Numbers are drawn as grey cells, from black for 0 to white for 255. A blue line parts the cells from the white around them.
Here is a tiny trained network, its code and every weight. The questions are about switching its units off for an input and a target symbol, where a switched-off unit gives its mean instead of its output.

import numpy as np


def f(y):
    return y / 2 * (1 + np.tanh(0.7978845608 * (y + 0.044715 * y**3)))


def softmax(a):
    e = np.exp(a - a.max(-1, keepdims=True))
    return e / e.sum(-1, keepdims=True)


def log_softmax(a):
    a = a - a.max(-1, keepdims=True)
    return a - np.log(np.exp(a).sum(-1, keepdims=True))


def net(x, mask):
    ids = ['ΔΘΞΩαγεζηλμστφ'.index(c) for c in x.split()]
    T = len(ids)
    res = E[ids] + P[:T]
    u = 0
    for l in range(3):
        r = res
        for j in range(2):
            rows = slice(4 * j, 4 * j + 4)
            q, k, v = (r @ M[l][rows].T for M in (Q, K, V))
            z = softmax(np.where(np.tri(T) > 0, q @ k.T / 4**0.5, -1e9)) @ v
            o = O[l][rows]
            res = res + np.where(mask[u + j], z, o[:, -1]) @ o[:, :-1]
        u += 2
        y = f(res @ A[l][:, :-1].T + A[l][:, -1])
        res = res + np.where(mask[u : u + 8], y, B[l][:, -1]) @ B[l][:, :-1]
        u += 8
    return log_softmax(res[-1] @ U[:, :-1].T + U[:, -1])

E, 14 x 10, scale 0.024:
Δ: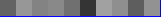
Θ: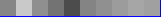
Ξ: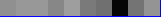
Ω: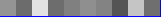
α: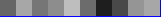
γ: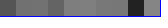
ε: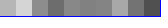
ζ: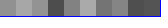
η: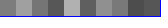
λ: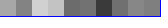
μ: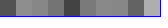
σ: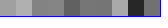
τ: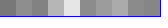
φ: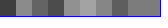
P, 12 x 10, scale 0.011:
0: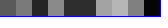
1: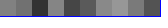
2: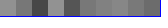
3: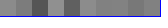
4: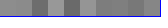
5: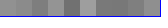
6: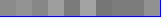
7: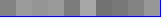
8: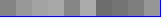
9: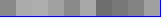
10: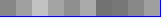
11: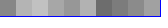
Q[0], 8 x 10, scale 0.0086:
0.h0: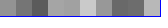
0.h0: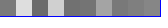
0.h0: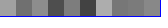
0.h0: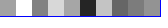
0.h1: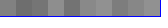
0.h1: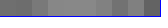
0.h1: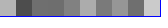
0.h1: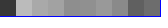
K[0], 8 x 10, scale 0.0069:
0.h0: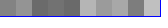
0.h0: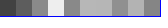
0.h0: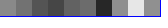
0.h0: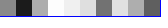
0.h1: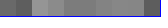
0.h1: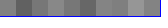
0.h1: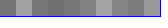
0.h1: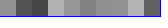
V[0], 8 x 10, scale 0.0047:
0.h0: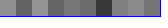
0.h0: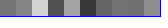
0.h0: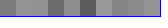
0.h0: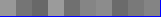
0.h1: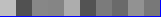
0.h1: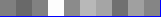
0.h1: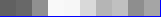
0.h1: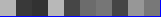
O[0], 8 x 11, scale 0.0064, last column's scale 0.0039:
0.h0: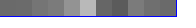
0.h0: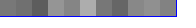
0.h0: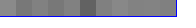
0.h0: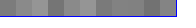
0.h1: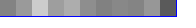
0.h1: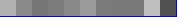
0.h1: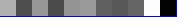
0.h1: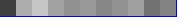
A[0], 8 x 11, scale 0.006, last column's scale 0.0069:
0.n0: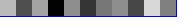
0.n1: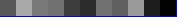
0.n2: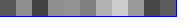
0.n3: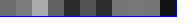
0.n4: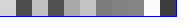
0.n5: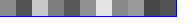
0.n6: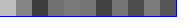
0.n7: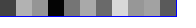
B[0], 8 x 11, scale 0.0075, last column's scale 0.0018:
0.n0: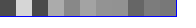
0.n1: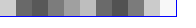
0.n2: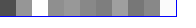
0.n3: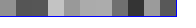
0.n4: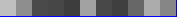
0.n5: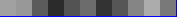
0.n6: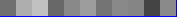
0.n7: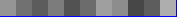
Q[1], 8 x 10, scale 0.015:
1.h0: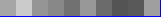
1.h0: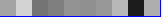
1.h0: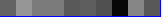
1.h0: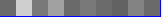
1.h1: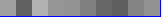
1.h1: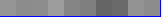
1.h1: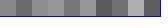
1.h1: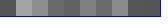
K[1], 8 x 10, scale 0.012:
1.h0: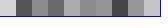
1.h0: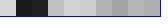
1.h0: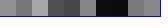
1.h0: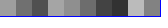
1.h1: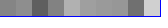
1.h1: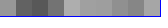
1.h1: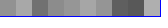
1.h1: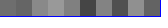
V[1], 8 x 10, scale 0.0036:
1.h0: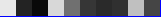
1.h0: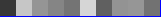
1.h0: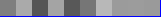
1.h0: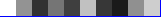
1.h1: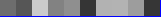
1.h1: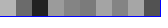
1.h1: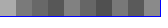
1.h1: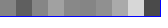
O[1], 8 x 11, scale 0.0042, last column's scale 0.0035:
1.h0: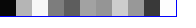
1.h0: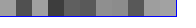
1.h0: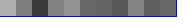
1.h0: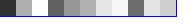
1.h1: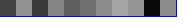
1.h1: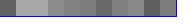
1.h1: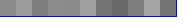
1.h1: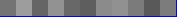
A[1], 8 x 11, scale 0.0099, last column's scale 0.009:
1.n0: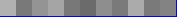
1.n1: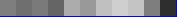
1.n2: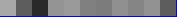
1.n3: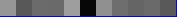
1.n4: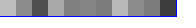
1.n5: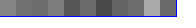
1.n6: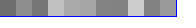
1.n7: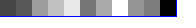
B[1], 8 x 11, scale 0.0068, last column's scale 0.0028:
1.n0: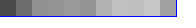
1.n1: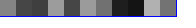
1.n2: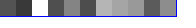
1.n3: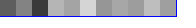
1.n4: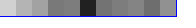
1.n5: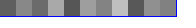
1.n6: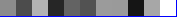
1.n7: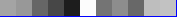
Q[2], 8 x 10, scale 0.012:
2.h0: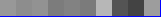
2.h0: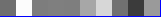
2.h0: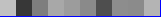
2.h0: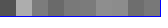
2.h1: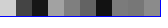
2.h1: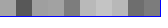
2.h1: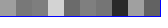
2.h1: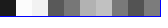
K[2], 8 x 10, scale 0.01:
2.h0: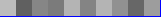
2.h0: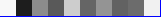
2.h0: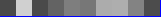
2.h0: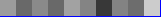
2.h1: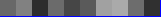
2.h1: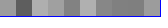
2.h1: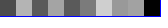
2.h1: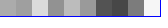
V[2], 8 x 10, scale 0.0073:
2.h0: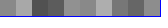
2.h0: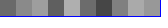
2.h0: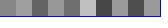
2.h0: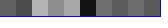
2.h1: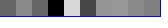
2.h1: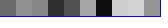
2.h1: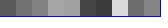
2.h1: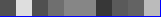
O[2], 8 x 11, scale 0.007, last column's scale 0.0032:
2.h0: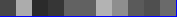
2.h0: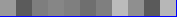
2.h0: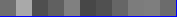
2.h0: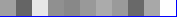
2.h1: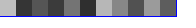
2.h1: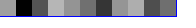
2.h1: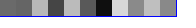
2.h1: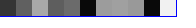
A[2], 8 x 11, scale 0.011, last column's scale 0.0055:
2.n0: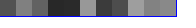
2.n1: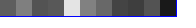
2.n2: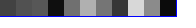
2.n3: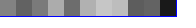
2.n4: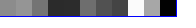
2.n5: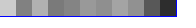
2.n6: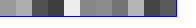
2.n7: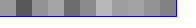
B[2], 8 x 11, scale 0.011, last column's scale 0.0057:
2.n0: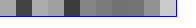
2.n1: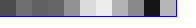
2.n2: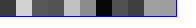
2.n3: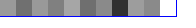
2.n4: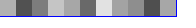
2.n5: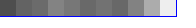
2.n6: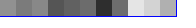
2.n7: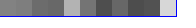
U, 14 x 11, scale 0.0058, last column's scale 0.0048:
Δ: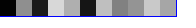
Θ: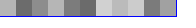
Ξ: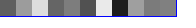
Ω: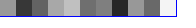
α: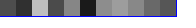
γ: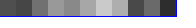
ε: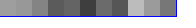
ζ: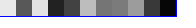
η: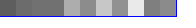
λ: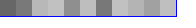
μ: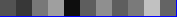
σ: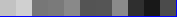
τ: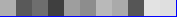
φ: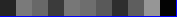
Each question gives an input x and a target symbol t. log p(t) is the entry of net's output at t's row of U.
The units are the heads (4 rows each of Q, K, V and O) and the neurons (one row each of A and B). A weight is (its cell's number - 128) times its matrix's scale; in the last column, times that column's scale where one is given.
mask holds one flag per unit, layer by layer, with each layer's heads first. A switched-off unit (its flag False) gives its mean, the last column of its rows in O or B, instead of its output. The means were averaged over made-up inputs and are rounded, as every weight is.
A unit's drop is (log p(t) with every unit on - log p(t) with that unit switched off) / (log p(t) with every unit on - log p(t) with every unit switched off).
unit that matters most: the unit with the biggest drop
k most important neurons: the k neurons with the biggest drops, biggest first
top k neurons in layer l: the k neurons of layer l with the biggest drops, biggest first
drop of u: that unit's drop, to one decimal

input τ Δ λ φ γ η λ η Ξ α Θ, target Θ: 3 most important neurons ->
(1.n7, 2.n4, 1.n3)
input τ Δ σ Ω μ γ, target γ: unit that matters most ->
0.h1
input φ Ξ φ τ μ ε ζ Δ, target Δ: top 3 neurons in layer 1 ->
(1.n7, 1.n3, 1.n2)
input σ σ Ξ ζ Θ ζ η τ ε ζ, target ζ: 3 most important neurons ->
(1.n7, 2.n0, 2.n1)
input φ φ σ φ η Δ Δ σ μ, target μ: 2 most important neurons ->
(2.n0, 0.n2)
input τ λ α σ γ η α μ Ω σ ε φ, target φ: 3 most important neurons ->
(1.n7, 2.n2, 1.n3)
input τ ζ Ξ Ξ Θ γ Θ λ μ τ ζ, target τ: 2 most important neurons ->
(1.n2, 0.n4)
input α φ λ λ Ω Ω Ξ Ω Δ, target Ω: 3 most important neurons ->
(2.n3, 2.n7, 0.n5)
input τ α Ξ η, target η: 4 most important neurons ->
(2.n1, 1.n7, 2.n6, 1.n3)
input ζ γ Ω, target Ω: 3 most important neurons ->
(2.n4, 2.n2, 0.n5)
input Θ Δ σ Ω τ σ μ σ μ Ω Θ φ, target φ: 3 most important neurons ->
(1.n7, 2.n2, 2.n4)
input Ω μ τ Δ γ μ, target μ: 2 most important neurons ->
(1.n7, 2.n0)
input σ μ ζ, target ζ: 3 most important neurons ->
(2.n0, 2.n1, 2.n6)
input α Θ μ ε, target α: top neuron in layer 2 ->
(2.n5)
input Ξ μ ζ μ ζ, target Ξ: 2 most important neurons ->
(0.n1, 2.n3)
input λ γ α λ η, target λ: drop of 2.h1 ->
0.4
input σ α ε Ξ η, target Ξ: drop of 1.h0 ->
0.1
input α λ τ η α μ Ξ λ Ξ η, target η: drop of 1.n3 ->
0.0
